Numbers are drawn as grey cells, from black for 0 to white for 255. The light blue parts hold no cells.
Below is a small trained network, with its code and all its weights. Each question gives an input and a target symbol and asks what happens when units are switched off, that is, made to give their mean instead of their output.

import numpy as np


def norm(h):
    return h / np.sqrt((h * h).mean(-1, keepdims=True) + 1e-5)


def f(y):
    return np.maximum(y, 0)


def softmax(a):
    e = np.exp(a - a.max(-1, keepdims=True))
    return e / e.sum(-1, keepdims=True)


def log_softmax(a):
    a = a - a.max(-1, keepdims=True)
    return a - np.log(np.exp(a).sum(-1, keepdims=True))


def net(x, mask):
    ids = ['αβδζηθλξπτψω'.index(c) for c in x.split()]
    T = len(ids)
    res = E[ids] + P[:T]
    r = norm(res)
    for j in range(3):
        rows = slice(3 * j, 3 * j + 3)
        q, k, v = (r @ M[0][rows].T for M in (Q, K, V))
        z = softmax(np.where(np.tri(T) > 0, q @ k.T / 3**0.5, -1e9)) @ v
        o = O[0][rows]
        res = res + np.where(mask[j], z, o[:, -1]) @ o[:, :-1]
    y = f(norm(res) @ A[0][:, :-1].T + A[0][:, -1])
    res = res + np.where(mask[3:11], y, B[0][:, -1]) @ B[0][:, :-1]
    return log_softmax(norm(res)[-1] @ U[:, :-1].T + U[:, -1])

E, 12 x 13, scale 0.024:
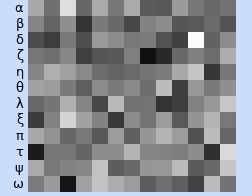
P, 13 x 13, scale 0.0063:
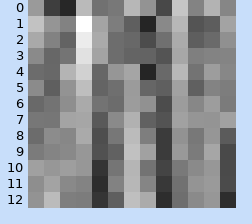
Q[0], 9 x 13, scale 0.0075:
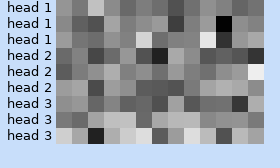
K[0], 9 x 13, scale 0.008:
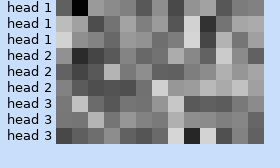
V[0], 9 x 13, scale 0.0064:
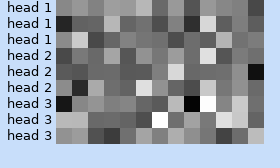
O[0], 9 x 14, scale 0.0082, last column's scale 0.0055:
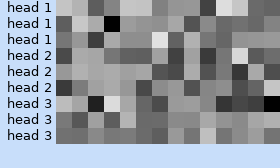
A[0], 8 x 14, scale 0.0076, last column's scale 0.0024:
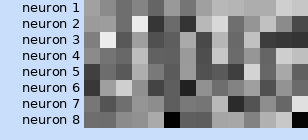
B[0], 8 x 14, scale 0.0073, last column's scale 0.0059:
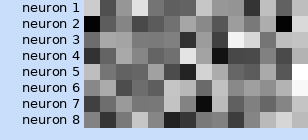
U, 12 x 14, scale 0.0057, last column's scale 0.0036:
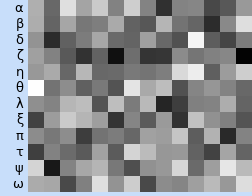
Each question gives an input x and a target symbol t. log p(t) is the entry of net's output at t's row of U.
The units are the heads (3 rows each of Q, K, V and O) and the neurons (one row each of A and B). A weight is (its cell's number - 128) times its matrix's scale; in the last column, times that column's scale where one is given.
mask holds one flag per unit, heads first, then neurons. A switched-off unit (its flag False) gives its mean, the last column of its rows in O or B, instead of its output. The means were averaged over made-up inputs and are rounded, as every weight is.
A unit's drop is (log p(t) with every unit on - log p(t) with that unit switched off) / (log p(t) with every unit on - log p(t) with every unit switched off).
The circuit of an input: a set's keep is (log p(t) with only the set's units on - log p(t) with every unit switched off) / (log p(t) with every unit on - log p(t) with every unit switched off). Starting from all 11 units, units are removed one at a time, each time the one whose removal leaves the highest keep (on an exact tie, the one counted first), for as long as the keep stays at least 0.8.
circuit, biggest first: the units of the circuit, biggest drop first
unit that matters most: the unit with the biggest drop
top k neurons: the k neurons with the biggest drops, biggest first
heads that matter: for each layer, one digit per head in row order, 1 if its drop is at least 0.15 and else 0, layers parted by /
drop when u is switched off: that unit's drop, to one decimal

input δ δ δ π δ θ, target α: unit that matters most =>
neuron 4
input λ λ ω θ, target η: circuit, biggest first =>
[head 3; neuron 3]
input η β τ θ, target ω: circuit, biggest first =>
[head 1; head 2; neuron 5]
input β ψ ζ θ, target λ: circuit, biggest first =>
[neuron 4; head 3; neuron 3]
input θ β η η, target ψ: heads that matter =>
010
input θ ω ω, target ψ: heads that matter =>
010
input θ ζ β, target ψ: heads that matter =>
011
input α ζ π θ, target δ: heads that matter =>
111
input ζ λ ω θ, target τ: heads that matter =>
111
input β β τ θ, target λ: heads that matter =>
011
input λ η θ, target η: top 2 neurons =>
[neuron 3; neuron 5]
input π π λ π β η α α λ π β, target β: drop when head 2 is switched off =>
0.3
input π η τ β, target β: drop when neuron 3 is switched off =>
0.0
